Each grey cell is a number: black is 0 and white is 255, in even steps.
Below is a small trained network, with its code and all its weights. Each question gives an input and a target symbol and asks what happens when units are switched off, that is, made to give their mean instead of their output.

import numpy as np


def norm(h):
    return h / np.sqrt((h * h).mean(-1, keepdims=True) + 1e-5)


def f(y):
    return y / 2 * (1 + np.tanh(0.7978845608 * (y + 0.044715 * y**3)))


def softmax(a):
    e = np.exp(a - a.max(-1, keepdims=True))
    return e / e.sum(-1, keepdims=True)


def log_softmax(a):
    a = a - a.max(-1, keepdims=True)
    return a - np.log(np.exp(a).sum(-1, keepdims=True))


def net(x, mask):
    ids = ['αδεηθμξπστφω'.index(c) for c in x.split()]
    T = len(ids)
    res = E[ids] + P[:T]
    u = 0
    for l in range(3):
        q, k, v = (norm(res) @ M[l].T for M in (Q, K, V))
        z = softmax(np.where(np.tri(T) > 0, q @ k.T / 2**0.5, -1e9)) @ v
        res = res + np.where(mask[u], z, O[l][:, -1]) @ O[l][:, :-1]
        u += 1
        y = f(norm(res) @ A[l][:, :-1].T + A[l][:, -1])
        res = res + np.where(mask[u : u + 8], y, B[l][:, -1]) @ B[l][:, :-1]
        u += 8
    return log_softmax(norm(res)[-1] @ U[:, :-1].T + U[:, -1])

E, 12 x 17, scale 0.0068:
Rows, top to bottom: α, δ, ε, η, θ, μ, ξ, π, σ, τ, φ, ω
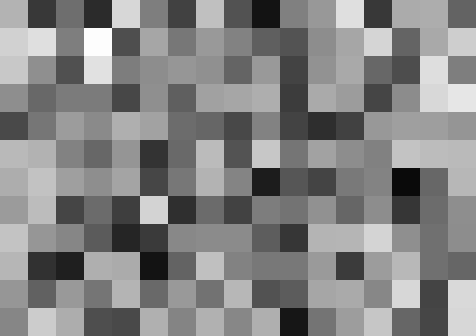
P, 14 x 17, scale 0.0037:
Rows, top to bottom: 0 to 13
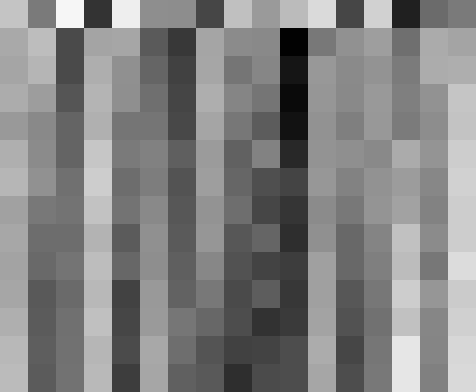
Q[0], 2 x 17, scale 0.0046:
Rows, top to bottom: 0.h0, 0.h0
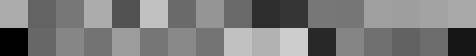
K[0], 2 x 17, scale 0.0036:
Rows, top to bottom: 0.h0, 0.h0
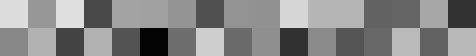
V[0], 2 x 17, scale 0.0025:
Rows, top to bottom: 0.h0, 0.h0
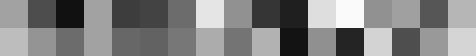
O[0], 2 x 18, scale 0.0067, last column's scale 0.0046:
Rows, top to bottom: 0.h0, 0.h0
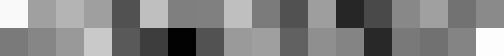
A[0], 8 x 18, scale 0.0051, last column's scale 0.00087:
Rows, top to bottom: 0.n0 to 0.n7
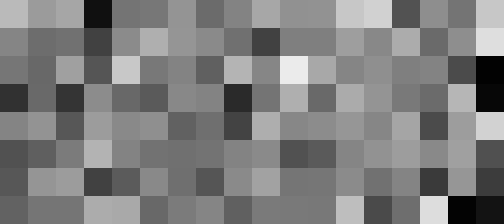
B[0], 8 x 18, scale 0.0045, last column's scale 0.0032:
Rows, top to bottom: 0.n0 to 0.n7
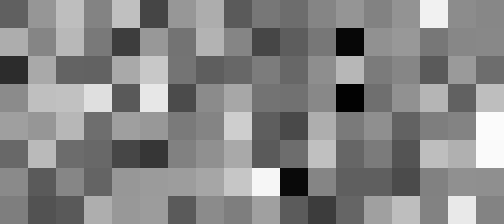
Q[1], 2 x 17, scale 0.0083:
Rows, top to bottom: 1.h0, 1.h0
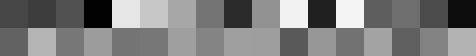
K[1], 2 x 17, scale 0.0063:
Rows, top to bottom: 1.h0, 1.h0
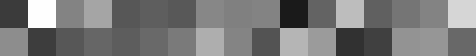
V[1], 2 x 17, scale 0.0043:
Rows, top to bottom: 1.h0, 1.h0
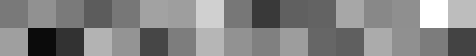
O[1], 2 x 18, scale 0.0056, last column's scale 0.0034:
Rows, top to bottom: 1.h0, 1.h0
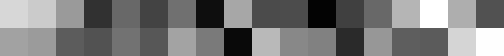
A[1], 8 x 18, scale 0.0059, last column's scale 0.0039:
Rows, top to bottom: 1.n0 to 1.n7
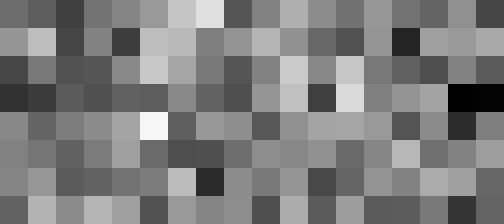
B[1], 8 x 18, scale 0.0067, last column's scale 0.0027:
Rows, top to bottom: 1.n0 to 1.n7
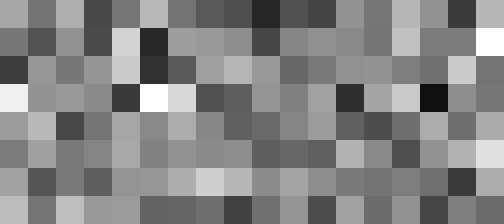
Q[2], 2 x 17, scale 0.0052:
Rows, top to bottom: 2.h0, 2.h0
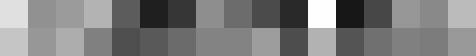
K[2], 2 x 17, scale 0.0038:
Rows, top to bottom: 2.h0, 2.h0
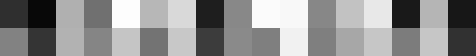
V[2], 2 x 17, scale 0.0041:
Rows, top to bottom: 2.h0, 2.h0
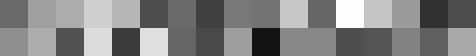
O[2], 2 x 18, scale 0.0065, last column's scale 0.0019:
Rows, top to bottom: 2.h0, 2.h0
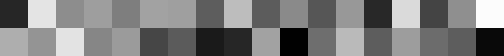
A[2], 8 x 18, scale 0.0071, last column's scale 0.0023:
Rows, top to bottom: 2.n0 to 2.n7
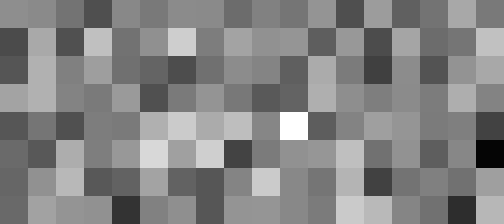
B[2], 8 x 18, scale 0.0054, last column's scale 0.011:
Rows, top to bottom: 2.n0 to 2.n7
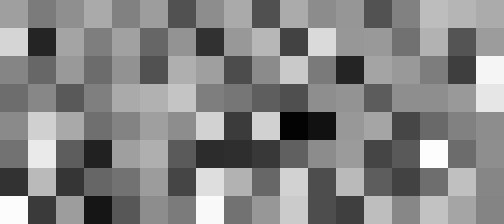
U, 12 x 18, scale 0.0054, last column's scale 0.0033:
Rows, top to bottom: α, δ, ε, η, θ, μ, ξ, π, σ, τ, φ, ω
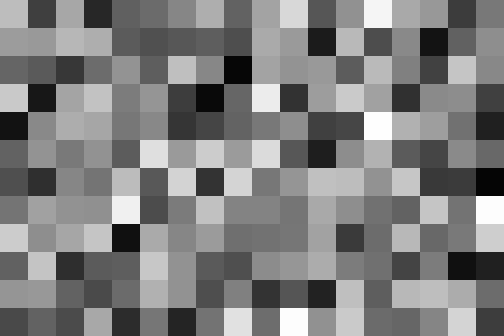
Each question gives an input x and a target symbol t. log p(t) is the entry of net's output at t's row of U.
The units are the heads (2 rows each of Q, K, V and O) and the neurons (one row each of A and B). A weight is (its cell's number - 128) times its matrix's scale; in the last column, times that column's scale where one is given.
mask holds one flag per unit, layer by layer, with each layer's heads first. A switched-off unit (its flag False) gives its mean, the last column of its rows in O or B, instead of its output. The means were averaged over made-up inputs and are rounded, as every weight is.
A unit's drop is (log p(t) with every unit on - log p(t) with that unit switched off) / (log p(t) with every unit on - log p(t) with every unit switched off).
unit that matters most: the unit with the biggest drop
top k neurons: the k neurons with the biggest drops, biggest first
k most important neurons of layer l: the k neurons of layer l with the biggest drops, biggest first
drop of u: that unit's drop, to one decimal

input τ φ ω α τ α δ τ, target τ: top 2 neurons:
[2.n5 1.n0]
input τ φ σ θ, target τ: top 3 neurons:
[2.n5 1.n0 0.n2]
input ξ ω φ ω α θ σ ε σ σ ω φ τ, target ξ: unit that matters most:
2.h0
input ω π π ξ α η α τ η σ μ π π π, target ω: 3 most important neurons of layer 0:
[0.n6 0.n0 0.n3]
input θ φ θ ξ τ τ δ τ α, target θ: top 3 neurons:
[0.n3 0.n7 0.n1]
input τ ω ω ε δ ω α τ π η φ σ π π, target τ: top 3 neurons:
[2.n5 1.n0 0.n5]
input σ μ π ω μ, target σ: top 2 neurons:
[0.n0 1.n1]
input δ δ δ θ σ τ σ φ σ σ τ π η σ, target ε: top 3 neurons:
[2.n2 0.n3 1.n0]
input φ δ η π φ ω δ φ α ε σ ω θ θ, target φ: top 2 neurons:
[2.n2 0.n2]
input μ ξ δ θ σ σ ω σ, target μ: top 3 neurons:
[2.n4 0.n3 0.n5]
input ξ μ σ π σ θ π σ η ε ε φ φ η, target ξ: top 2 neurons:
[2.n1 2.n2]
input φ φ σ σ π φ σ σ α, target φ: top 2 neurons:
[0.n0 2.n2]
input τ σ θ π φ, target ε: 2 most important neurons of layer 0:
[0.n3 0.n4]
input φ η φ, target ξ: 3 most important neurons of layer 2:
[2.n0 2.n5 2.n4]
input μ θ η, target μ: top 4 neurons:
[2.n4 0.n3 0.n5 0.n0]
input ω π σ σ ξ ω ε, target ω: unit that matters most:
0.n6
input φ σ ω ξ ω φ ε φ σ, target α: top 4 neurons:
[2.n7 0.n2 1.n1 0.n5]
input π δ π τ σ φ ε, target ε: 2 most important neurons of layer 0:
[0.n0 0.n7]
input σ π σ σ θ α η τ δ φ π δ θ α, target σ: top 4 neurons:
[0.n1 0.n0 1.n1 2.n5]
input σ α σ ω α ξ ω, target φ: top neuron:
[1.n1]
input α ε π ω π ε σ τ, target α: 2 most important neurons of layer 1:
[1.n6 1.n0]
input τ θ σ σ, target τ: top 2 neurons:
[2.n5 1.n0]
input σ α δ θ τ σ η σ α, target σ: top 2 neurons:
[0.n0 0.n1]
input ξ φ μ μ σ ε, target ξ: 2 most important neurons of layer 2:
[2.n1 2.n2]
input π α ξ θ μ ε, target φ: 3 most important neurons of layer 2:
[2.n2 2.n1 2.n3]
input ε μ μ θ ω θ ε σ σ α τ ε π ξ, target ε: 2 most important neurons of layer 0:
[0.n7 0.n3]
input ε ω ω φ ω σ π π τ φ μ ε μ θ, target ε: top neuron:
[2.n2]
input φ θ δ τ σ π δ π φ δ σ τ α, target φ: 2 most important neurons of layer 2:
[2.n2 2.n1]
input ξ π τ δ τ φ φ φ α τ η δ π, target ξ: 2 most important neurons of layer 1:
[1.n1 1.n7]
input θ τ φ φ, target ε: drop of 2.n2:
0.3
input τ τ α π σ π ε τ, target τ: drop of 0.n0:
0.0
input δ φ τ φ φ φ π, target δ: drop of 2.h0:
0.8
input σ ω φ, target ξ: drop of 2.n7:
0.1
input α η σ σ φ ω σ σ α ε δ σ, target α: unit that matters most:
0.h0
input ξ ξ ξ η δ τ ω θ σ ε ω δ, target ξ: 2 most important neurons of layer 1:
[1.n1 1.n7]
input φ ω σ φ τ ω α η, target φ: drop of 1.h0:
0.9
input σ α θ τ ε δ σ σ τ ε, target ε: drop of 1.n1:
0.3
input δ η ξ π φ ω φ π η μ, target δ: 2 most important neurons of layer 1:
[1.n1 1.n4]
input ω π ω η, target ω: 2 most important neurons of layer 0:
[0.n0 0.n6]
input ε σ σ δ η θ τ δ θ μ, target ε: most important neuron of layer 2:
[2.n2]
